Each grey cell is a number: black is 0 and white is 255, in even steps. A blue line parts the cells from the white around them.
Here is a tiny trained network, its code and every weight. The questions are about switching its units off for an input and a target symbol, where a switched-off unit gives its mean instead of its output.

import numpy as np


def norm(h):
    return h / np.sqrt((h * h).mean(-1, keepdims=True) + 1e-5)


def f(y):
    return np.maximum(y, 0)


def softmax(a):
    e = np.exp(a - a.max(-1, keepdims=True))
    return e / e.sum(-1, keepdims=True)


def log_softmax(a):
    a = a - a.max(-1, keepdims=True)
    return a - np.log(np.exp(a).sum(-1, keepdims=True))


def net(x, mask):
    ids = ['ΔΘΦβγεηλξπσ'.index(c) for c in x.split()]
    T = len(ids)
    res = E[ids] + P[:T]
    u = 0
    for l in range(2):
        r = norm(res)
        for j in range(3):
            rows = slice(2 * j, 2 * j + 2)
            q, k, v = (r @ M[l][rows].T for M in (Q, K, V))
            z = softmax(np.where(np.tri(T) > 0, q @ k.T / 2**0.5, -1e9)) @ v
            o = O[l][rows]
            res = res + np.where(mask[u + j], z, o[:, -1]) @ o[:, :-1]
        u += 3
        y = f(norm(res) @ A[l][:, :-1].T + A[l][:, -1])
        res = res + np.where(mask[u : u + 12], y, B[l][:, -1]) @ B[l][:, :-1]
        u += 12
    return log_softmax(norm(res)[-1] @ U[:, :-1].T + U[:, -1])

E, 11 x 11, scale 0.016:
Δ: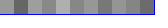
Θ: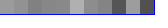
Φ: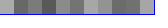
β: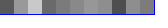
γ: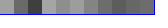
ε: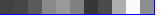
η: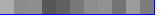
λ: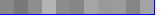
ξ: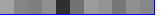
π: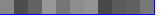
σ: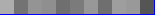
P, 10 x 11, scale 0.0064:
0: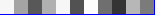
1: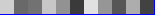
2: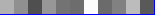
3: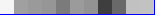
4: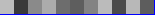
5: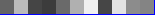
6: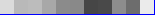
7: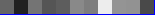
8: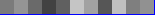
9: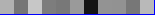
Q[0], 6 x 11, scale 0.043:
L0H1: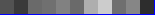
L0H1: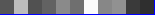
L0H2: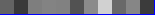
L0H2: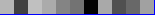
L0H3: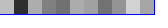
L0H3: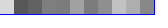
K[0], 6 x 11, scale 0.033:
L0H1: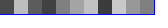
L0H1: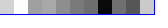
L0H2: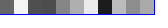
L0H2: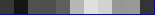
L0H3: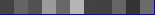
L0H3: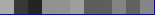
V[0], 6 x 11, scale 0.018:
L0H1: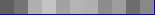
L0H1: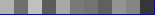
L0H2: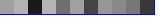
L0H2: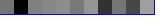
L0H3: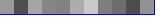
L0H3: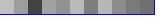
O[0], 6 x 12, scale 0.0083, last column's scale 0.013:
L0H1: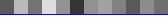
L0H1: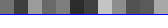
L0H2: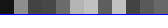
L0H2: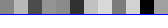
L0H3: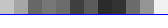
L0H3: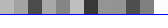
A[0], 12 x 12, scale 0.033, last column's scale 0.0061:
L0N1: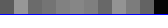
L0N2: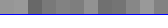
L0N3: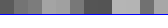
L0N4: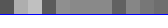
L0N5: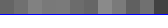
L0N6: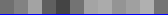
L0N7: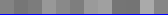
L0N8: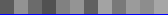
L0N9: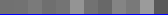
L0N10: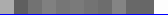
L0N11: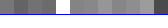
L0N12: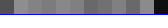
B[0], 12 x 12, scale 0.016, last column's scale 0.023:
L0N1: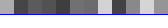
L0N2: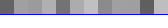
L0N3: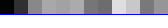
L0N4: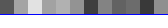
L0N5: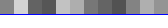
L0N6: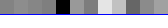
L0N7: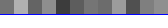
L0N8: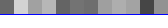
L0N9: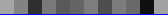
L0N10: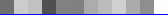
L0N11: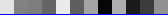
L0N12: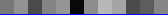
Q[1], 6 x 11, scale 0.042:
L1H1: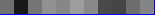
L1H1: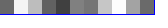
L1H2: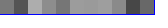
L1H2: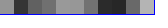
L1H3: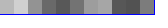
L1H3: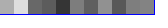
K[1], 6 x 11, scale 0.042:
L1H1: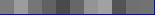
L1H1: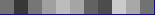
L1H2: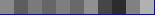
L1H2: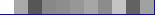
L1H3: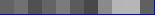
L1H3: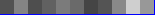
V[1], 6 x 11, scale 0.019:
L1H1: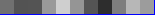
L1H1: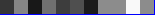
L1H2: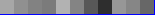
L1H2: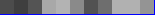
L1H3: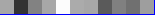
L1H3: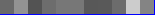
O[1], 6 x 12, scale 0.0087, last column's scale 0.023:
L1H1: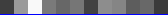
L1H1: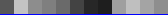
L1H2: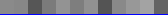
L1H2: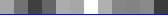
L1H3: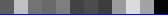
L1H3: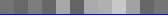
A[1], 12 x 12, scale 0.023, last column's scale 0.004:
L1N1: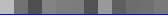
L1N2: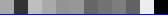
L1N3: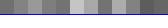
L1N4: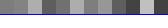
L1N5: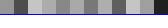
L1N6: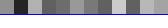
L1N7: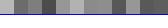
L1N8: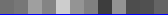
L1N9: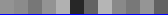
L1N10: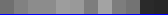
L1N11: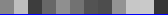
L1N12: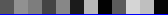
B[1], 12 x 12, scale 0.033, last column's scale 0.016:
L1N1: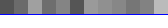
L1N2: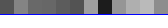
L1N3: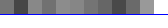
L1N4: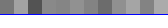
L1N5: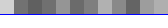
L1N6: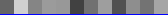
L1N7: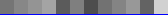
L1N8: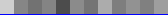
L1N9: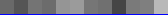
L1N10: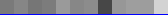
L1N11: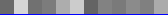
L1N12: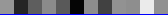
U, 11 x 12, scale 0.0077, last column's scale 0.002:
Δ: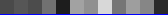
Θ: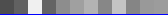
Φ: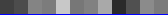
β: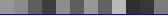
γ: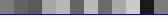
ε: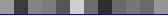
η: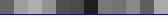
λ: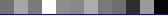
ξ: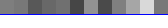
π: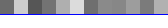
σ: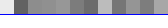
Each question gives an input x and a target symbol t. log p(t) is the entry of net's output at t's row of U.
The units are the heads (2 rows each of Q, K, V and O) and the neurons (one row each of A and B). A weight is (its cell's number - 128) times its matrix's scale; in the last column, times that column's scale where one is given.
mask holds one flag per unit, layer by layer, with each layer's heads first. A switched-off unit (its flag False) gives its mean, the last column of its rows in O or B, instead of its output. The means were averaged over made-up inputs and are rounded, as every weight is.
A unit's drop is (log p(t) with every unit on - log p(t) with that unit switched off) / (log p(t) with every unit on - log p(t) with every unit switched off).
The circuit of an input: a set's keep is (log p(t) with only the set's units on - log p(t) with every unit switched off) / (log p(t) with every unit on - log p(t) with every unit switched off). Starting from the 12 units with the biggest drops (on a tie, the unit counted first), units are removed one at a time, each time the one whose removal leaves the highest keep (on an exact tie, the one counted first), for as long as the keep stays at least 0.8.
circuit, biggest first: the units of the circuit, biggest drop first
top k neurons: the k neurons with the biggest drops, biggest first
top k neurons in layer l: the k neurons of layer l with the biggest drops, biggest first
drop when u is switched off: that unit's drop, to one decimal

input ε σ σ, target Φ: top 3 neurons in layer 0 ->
(L0N6, L0N10, L0N3)
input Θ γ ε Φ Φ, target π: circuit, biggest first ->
(L1H1, L1N11)
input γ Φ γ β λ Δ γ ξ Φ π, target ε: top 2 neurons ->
(L0N9, L1N3)
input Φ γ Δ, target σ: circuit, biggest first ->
(L0H2, L1N5)
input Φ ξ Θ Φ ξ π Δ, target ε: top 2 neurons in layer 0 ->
(L0N9, L0N2)
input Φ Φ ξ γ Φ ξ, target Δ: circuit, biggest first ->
(L0H2, L0N1)
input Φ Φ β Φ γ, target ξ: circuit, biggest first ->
(L0H2, L1N2)
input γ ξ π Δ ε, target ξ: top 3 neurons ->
(L0N3, L1N12, L0N6)
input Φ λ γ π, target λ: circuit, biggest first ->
(L0H1)
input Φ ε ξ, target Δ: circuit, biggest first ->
(L0H3, L0N6)
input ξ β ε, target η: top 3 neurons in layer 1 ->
(L1N6, L1N8, L1N3)
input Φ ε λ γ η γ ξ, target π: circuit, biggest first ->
(L0N3, L0H3, L1H3, L1N11)
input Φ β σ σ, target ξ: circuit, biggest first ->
(L0H2, L1N2)
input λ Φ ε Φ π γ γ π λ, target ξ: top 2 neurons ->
(L0N3, L1N12)
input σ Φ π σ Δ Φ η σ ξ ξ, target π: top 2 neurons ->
(L0N5, L1N4)
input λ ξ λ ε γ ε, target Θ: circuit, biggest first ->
(L0N3)
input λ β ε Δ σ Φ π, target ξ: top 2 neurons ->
(L0N3, L1N12)
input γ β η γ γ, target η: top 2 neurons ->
(L0N9, L1N6)
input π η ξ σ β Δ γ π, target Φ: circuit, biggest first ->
(L0H1, L1N9)
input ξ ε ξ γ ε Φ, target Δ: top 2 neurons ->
(L0N1, L0N11)
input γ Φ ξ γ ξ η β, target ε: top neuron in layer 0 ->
(L0N4)
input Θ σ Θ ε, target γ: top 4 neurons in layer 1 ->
(L1N6, L1N8, L1N10, L1N11)
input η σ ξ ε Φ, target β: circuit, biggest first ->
(L0H3, L0N11)
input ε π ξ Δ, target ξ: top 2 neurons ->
(L0N3, L1N12)
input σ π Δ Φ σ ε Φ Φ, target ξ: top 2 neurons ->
(L1N12, L0N6)
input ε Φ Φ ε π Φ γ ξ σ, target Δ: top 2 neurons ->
(L0N1, L0N11)
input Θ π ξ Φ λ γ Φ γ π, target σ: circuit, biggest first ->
(L0H2)
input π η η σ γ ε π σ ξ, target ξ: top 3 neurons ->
(L0N3, L1N12, L0N6)
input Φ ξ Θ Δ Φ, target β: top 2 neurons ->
(L0N9, L0N12)
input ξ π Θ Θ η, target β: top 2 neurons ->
(L0N12, L0N9)
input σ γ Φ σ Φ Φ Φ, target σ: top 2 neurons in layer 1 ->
(L1N5, L1N7)
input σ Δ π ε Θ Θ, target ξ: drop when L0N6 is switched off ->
0.1
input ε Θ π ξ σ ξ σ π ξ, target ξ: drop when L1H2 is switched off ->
0.1
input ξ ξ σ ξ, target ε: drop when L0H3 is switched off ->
0.0
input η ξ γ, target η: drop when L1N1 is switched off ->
0.1
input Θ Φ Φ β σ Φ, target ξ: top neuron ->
(L1N2)
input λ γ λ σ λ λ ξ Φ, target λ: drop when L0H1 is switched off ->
0.6
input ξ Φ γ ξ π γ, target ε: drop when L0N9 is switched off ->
0.2
